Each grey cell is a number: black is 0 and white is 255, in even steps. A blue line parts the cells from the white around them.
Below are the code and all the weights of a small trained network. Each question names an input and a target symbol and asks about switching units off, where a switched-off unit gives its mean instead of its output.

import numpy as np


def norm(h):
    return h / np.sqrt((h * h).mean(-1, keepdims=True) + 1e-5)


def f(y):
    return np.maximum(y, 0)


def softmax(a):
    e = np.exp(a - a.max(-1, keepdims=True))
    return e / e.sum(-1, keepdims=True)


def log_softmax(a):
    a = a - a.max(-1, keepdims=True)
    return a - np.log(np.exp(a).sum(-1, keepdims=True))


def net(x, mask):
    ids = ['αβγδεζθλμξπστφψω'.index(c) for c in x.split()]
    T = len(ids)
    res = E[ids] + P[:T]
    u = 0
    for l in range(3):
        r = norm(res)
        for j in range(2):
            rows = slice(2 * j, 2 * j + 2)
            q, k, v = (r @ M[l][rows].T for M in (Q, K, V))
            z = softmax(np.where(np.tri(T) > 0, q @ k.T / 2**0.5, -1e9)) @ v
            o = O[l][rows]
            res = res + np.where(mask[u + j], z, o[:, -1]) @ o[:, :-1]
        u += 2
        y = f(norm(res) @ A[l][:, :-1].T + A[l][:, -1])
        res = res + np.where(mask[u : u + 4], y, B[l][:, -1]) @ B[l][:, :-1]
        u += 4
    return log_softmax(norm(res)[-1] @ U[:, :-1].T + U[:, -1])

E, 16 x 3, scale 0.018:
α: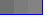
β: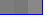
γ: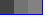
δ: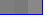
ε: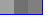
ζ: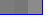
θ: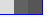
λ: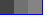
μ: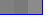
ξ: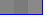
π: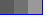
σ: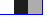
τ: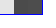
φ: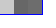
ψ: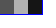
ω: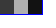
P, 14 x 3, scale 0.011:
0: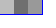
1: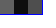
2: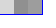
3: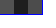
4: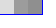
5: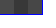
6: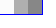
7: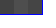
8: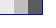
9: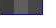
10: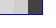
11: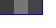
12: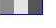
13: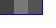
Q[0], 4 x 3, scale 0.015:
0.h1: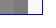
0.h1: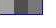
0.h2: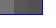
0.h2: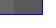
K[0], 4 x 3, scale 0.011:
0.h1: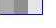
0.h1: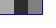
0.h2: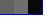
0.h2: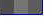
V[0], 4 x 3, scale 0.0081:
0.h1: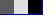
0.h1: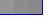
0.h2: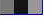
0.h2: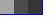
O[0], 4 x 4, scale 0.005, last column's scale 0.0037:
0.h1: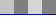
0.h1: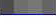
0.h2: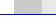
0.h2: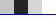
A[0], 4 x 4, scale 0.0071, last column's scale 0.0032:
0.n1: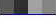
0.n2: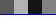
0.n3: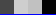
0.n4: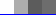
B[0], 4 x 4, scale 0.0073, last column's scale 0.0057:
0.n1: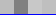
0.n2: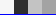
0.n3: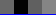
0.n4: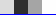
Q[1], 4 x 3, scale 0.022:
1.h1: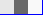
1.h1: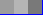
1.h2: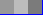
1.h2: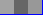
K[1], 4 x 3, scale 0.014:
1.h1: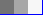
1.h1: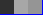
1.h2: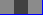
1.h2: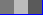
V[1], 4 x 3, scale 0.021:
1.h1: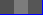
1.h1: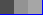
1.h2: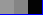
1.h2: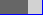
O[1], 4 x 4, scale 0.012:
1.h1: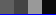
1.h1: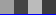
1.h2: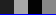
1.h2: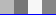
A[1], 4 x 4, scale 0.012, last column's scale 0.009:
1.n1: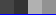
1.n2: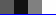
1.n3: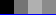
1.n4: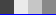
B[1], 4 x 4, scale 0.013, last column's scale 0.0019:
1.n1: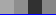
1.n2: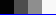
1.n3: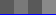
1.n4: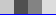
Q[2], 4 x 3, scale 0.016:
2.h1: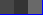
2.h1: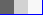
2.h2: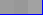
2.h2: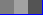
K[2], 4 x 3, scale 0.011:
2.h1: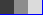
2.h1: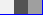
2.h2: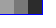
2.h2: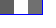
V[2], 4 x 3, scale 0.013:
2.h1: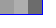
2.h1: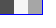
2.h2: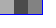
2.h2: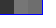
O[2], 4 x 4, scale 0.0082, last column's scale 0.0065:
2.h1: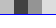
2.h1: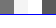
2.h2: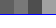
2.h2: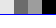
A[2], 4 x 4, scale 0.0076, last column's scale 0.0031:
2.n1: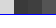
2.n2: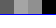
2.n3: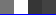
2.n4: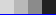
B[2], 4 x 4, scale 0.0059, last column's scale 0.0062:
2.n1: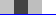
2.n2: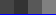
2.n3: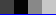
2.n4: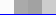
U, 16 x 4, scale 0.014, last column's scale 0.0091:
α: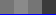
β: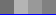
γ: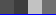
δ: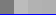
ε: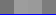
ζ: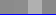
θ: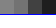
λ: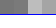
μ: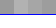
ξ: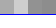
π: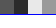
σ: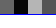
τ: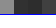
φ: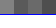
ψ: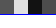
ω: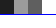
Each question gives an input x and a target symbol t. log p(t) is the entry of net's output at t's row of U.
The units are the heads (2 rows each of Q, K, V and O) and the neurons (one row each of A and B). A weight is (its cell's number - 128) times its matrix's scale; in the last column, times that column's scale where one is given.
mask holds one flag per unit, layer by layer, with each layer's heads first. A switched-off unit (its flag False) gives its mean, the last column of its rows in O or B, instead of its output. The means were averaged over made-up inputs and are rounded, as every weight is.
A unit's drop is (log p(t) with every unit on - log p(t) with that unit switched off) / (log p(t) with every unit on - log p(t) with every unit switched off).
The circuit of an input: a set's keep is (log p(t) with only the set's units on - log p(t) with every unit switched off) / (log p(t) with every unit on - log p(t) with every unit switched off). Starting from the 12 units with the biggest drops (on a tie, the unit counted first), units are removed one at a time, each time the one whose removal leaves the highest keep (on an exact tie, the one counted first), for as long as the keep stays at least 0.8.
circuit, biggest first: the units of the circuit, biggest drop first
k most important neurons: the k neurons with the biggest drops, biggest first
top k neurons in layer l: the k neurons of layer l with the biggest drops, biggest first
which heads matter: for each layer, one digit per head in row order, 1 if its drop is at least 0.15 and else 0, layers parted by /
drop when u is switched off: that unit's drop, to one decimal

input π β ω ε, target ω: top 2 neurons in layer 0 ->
0.n3, 0.n1
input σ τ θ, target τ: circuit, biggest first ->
2.h1
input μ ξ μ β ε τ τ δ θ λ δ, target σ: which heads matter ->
00 / 10 / 00
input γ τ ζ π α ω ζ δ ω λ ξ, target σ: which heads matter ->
11 / 10 / 00
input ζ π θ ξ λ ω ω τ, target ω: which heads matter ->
00 / 01 / 00
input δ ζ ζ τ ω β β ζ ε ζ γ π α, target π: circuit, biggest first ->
1.h1, 0.n4
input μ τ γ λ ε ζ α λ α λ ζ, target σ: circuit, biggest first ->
1.h1, 0.n4, 0.h2, 0.h1
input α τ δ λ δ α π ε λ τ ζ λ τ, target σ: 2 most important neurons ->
0.n4, 1.n2
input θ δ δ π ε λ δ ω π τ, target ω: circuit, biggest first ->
1.h2, 1.n2
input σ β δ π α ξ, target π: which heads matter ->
01 / 11 / 00
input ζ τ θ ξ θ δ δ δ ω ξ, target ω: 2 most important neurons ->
2.n3, 2.n4
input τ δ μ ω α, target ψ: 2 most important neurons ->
0.n1, 0.n4
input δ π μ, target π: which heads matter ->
11 / 11 / 00
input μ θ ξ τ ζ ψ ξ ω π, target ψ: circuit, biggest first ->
1.h2
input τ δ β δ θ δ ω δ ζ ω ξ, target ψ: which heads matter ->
01 / 01 / 00
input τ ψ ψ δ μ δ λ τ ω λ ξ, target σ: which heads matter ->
10 / 10 / 00
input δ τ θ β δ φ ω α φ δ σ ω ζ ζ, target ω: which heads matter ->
00 / 01 / 00
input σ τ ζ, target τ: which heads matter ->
11 / 00 / 10
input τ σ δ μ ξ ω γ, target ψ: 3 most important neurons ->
0.n2, 0.n4, 0.n1
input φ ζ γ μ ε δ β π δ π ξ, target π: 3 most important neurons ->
0.n4, 0.n2, 1.n2
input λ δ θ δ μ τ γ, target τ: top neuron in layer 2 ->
2.n3
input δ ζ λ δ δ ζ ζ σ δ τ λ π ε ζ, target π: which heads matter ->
00 / 11 / 00
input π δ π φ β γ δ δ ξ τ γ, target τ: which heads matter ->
11 / 01 / 11
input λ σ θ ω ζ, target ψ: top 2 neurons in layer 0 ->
0.n3, 0.n1
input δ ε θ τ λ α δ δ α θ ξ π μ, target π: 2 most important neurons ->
0.n4, 0.n2
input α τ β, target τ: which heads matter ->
10 / 00 / 10
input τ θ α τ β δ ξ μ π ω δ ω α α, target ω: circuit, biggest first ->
1.h2
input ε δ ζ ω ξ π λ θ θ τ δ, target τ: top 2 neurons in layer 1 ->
1.n4, 1.n2
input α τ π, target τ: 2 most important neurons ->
0.n2, 0.n3
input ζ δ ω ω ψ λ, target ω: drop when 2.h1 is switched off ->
0.1
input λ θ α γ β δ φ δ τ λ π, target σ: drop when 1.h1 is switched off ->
0.5
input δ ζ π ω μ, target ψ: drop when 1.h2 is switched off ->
0.8
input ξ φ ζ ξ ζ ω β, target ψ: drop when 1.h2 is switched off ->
0.7
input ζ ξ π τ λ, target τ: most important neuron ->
0.n2
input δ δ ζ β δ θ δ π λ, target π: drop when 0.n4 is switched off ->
0.7
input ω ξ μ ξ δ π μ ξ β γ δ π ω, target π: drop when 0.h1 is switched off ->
0.2
